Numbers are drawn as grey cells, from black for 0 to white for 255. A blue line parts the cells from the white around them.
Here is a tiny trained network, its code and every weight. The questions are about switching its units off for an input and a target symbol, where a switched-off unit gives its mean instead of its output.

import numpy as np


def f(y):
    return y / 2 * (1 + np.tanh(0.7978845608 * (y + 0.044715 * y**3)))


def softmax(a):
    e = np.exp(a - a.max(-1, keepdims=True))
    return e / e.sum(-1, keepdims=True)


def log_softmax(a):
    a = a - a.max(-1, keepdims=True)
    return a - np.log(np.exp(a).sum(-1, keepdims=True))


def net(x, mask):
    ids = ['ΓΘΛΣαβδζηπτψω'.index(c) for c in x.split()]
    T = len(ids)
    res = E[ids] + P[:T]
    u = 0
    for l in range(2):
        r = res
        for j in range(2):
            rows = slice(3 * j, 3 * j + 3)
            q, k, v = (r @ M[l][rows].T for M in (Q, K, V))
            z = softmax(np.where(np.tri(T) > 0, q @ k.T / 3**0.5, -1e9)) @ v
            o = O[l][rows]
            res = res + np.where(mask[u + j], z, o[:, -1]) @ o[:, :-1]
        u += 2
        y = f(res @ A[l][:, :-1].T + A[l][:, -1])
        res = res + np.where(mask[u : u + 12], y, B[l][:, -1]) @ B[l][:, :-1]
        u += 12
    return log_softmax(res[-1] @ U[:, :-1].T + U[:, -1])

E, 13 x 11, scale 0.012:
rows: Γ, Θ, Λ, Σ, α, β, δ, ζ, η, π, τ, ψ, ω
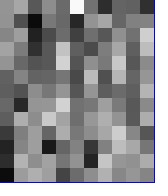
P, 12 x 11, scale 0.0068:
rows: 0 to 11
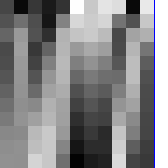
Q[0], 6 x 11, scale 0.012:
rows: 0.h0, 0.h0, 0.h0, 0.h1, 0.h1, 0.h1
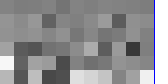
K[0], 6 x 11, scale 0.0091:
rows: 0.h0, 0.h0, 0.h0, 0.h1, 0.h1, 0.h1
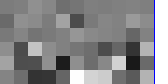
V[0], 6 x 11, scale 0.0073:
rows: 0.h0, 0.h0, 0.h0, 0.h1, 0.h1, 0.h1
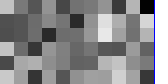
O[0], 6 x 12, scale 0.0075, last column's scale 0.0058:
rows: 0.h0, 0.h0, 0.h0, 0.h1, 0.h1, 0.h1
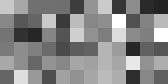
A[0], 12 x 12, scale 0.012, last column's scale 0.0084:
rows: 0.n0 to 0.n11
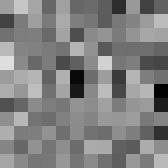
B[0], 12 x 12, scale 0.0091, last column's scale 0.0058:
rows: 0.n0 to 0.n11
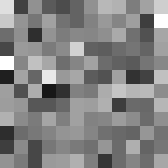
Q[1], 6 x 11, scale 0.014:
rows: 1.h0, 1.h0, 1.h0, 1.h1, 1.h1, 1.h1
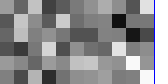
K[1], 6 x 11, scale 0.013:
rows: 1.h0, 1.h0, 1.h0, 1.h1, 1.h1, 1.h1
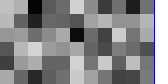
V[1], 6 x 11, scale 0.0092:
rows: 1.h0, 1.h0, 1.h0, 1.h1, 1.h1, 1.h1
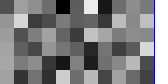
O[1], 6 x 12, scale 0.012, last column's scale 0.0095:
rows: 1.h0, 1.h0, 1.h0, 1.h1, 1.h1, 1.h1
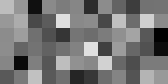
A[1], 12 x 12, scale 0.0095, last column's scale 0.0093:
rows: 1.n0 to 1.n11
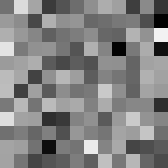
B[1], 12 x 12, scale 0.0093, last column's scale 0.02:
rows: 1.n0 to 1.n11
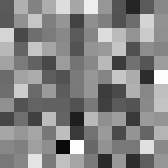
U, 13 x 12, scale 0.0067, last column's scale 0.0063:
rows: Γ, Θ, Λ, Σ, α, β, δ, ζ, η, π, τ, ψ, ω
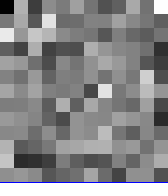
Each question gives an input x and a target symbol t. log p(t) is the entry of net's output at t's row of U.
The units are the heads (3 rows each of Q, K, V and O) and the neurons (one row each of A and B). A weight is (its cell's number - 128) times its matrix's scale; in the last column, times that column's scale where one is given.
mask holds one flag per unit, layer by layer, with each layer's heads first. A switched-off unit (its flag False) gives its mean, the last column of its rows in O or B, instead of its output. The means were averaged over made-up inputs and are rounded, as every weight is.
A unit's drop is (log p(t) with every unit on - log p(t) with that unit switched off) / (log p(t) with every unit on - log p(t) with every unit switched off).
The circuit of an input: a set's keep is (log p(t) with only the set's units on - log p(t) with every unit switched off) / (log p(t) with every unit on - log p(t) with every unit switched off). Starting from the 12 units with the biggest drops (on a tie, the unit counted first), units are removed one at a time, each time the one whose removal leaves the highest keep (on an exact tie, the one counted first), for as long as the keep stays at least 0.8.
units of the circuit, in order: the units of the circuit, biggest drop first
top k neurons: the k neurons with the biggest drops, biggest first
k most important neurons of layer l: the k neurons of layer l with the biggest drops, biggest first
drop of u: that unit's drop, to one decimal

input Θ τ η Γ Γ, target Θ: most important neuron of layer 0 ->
0.n7
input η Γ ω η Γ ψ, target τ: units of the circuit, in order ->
1.h1; 1.n6
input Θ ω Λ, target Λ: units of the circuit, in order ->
1.n11; 1.h0; 1.h1
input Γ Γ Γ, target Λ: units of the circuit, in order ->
0.h0; 1.n3
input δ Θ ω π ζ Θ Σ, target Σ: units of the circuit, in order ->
0.h1; 0.n7; 1.h0
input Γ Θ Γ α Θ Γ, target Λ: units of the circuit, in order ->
0.n0; 0.h0; 1.n3
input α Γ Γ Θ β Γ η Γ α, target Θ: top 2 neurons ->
0.n2; 0.n11
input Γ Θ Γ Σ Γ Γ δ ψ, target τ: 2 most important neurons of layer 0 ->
0.n6; 0.n5
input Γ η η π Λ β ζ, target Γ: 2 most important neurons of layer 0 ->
0.n3; 0.n5
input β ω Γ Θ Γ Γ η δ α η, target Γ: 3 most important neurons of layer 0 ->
0.n5; 0.n2; 0.n4
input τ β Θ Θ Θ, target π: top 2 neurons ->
0.n7; 1.n10
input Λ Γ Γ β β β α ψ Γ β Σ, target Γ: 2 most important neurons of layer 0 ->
0.n5; 0.n2
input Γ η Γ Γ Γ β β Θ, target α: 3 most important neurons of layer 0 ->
0.n5; 0.n6; 0.n0
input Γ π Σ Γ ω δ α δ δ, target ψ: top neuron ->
0.n7
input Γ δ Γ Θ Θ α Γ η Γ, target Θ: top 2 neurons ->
0.n5; 0.n0
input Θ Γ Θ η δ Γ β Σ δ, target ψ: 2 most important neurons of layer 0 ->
0.n5; 0.n3
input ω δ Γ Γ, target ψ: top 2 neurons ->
0.n7; 0.n3
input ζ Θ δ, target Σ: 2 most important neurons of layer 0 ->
0.n5; 0.n7
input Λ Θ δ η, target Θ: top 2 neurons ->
1.n8; 0.n3
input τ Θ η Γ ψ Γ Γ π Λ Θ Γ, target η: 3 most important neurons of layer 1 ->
1.n10; 1.n5; 1.n9
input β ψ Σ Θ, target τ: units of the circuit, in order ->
1.h1
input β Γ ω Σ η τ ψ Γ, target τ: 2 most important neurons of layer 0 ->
0.n7; 0.n5
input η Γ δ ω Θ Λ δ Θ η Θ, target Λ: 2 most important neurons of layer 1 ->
1.n3; 1.n8
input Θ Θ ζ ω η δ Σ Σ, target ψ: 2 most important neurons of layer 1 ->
1.n5; 1.n6
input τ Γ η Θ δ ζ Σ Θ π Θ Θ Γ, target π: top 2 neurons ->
1.n10; 1.n0
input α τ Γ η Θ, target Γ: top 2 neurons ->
1.n6; 0.n3
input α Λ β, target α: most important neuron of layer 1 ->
1.n5
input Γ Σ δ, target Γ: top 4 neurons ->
1.n6; 1.n2; 1.n9; 0.n10
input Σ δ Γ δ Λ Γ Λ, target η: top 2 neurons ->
1.n10; 1.n5
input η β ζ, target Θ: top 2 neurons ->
1.n8; 0.n5
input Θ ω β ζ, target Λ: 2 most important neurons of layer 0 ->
0.n5; 0.n2
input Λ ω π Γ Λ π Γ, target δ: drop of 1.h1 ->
0.4
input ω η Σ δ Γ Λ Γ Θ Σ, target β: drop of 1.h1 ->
0.6
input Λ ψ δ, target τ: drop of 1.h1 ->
0.5
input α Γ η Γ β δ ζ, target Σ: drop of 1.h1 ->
0.3
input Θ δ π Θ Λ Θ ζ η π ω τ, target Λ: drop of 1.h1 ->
0.8
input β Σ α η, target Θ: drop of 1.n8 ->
0.5
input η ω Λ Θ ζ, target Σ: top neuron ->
0.n7
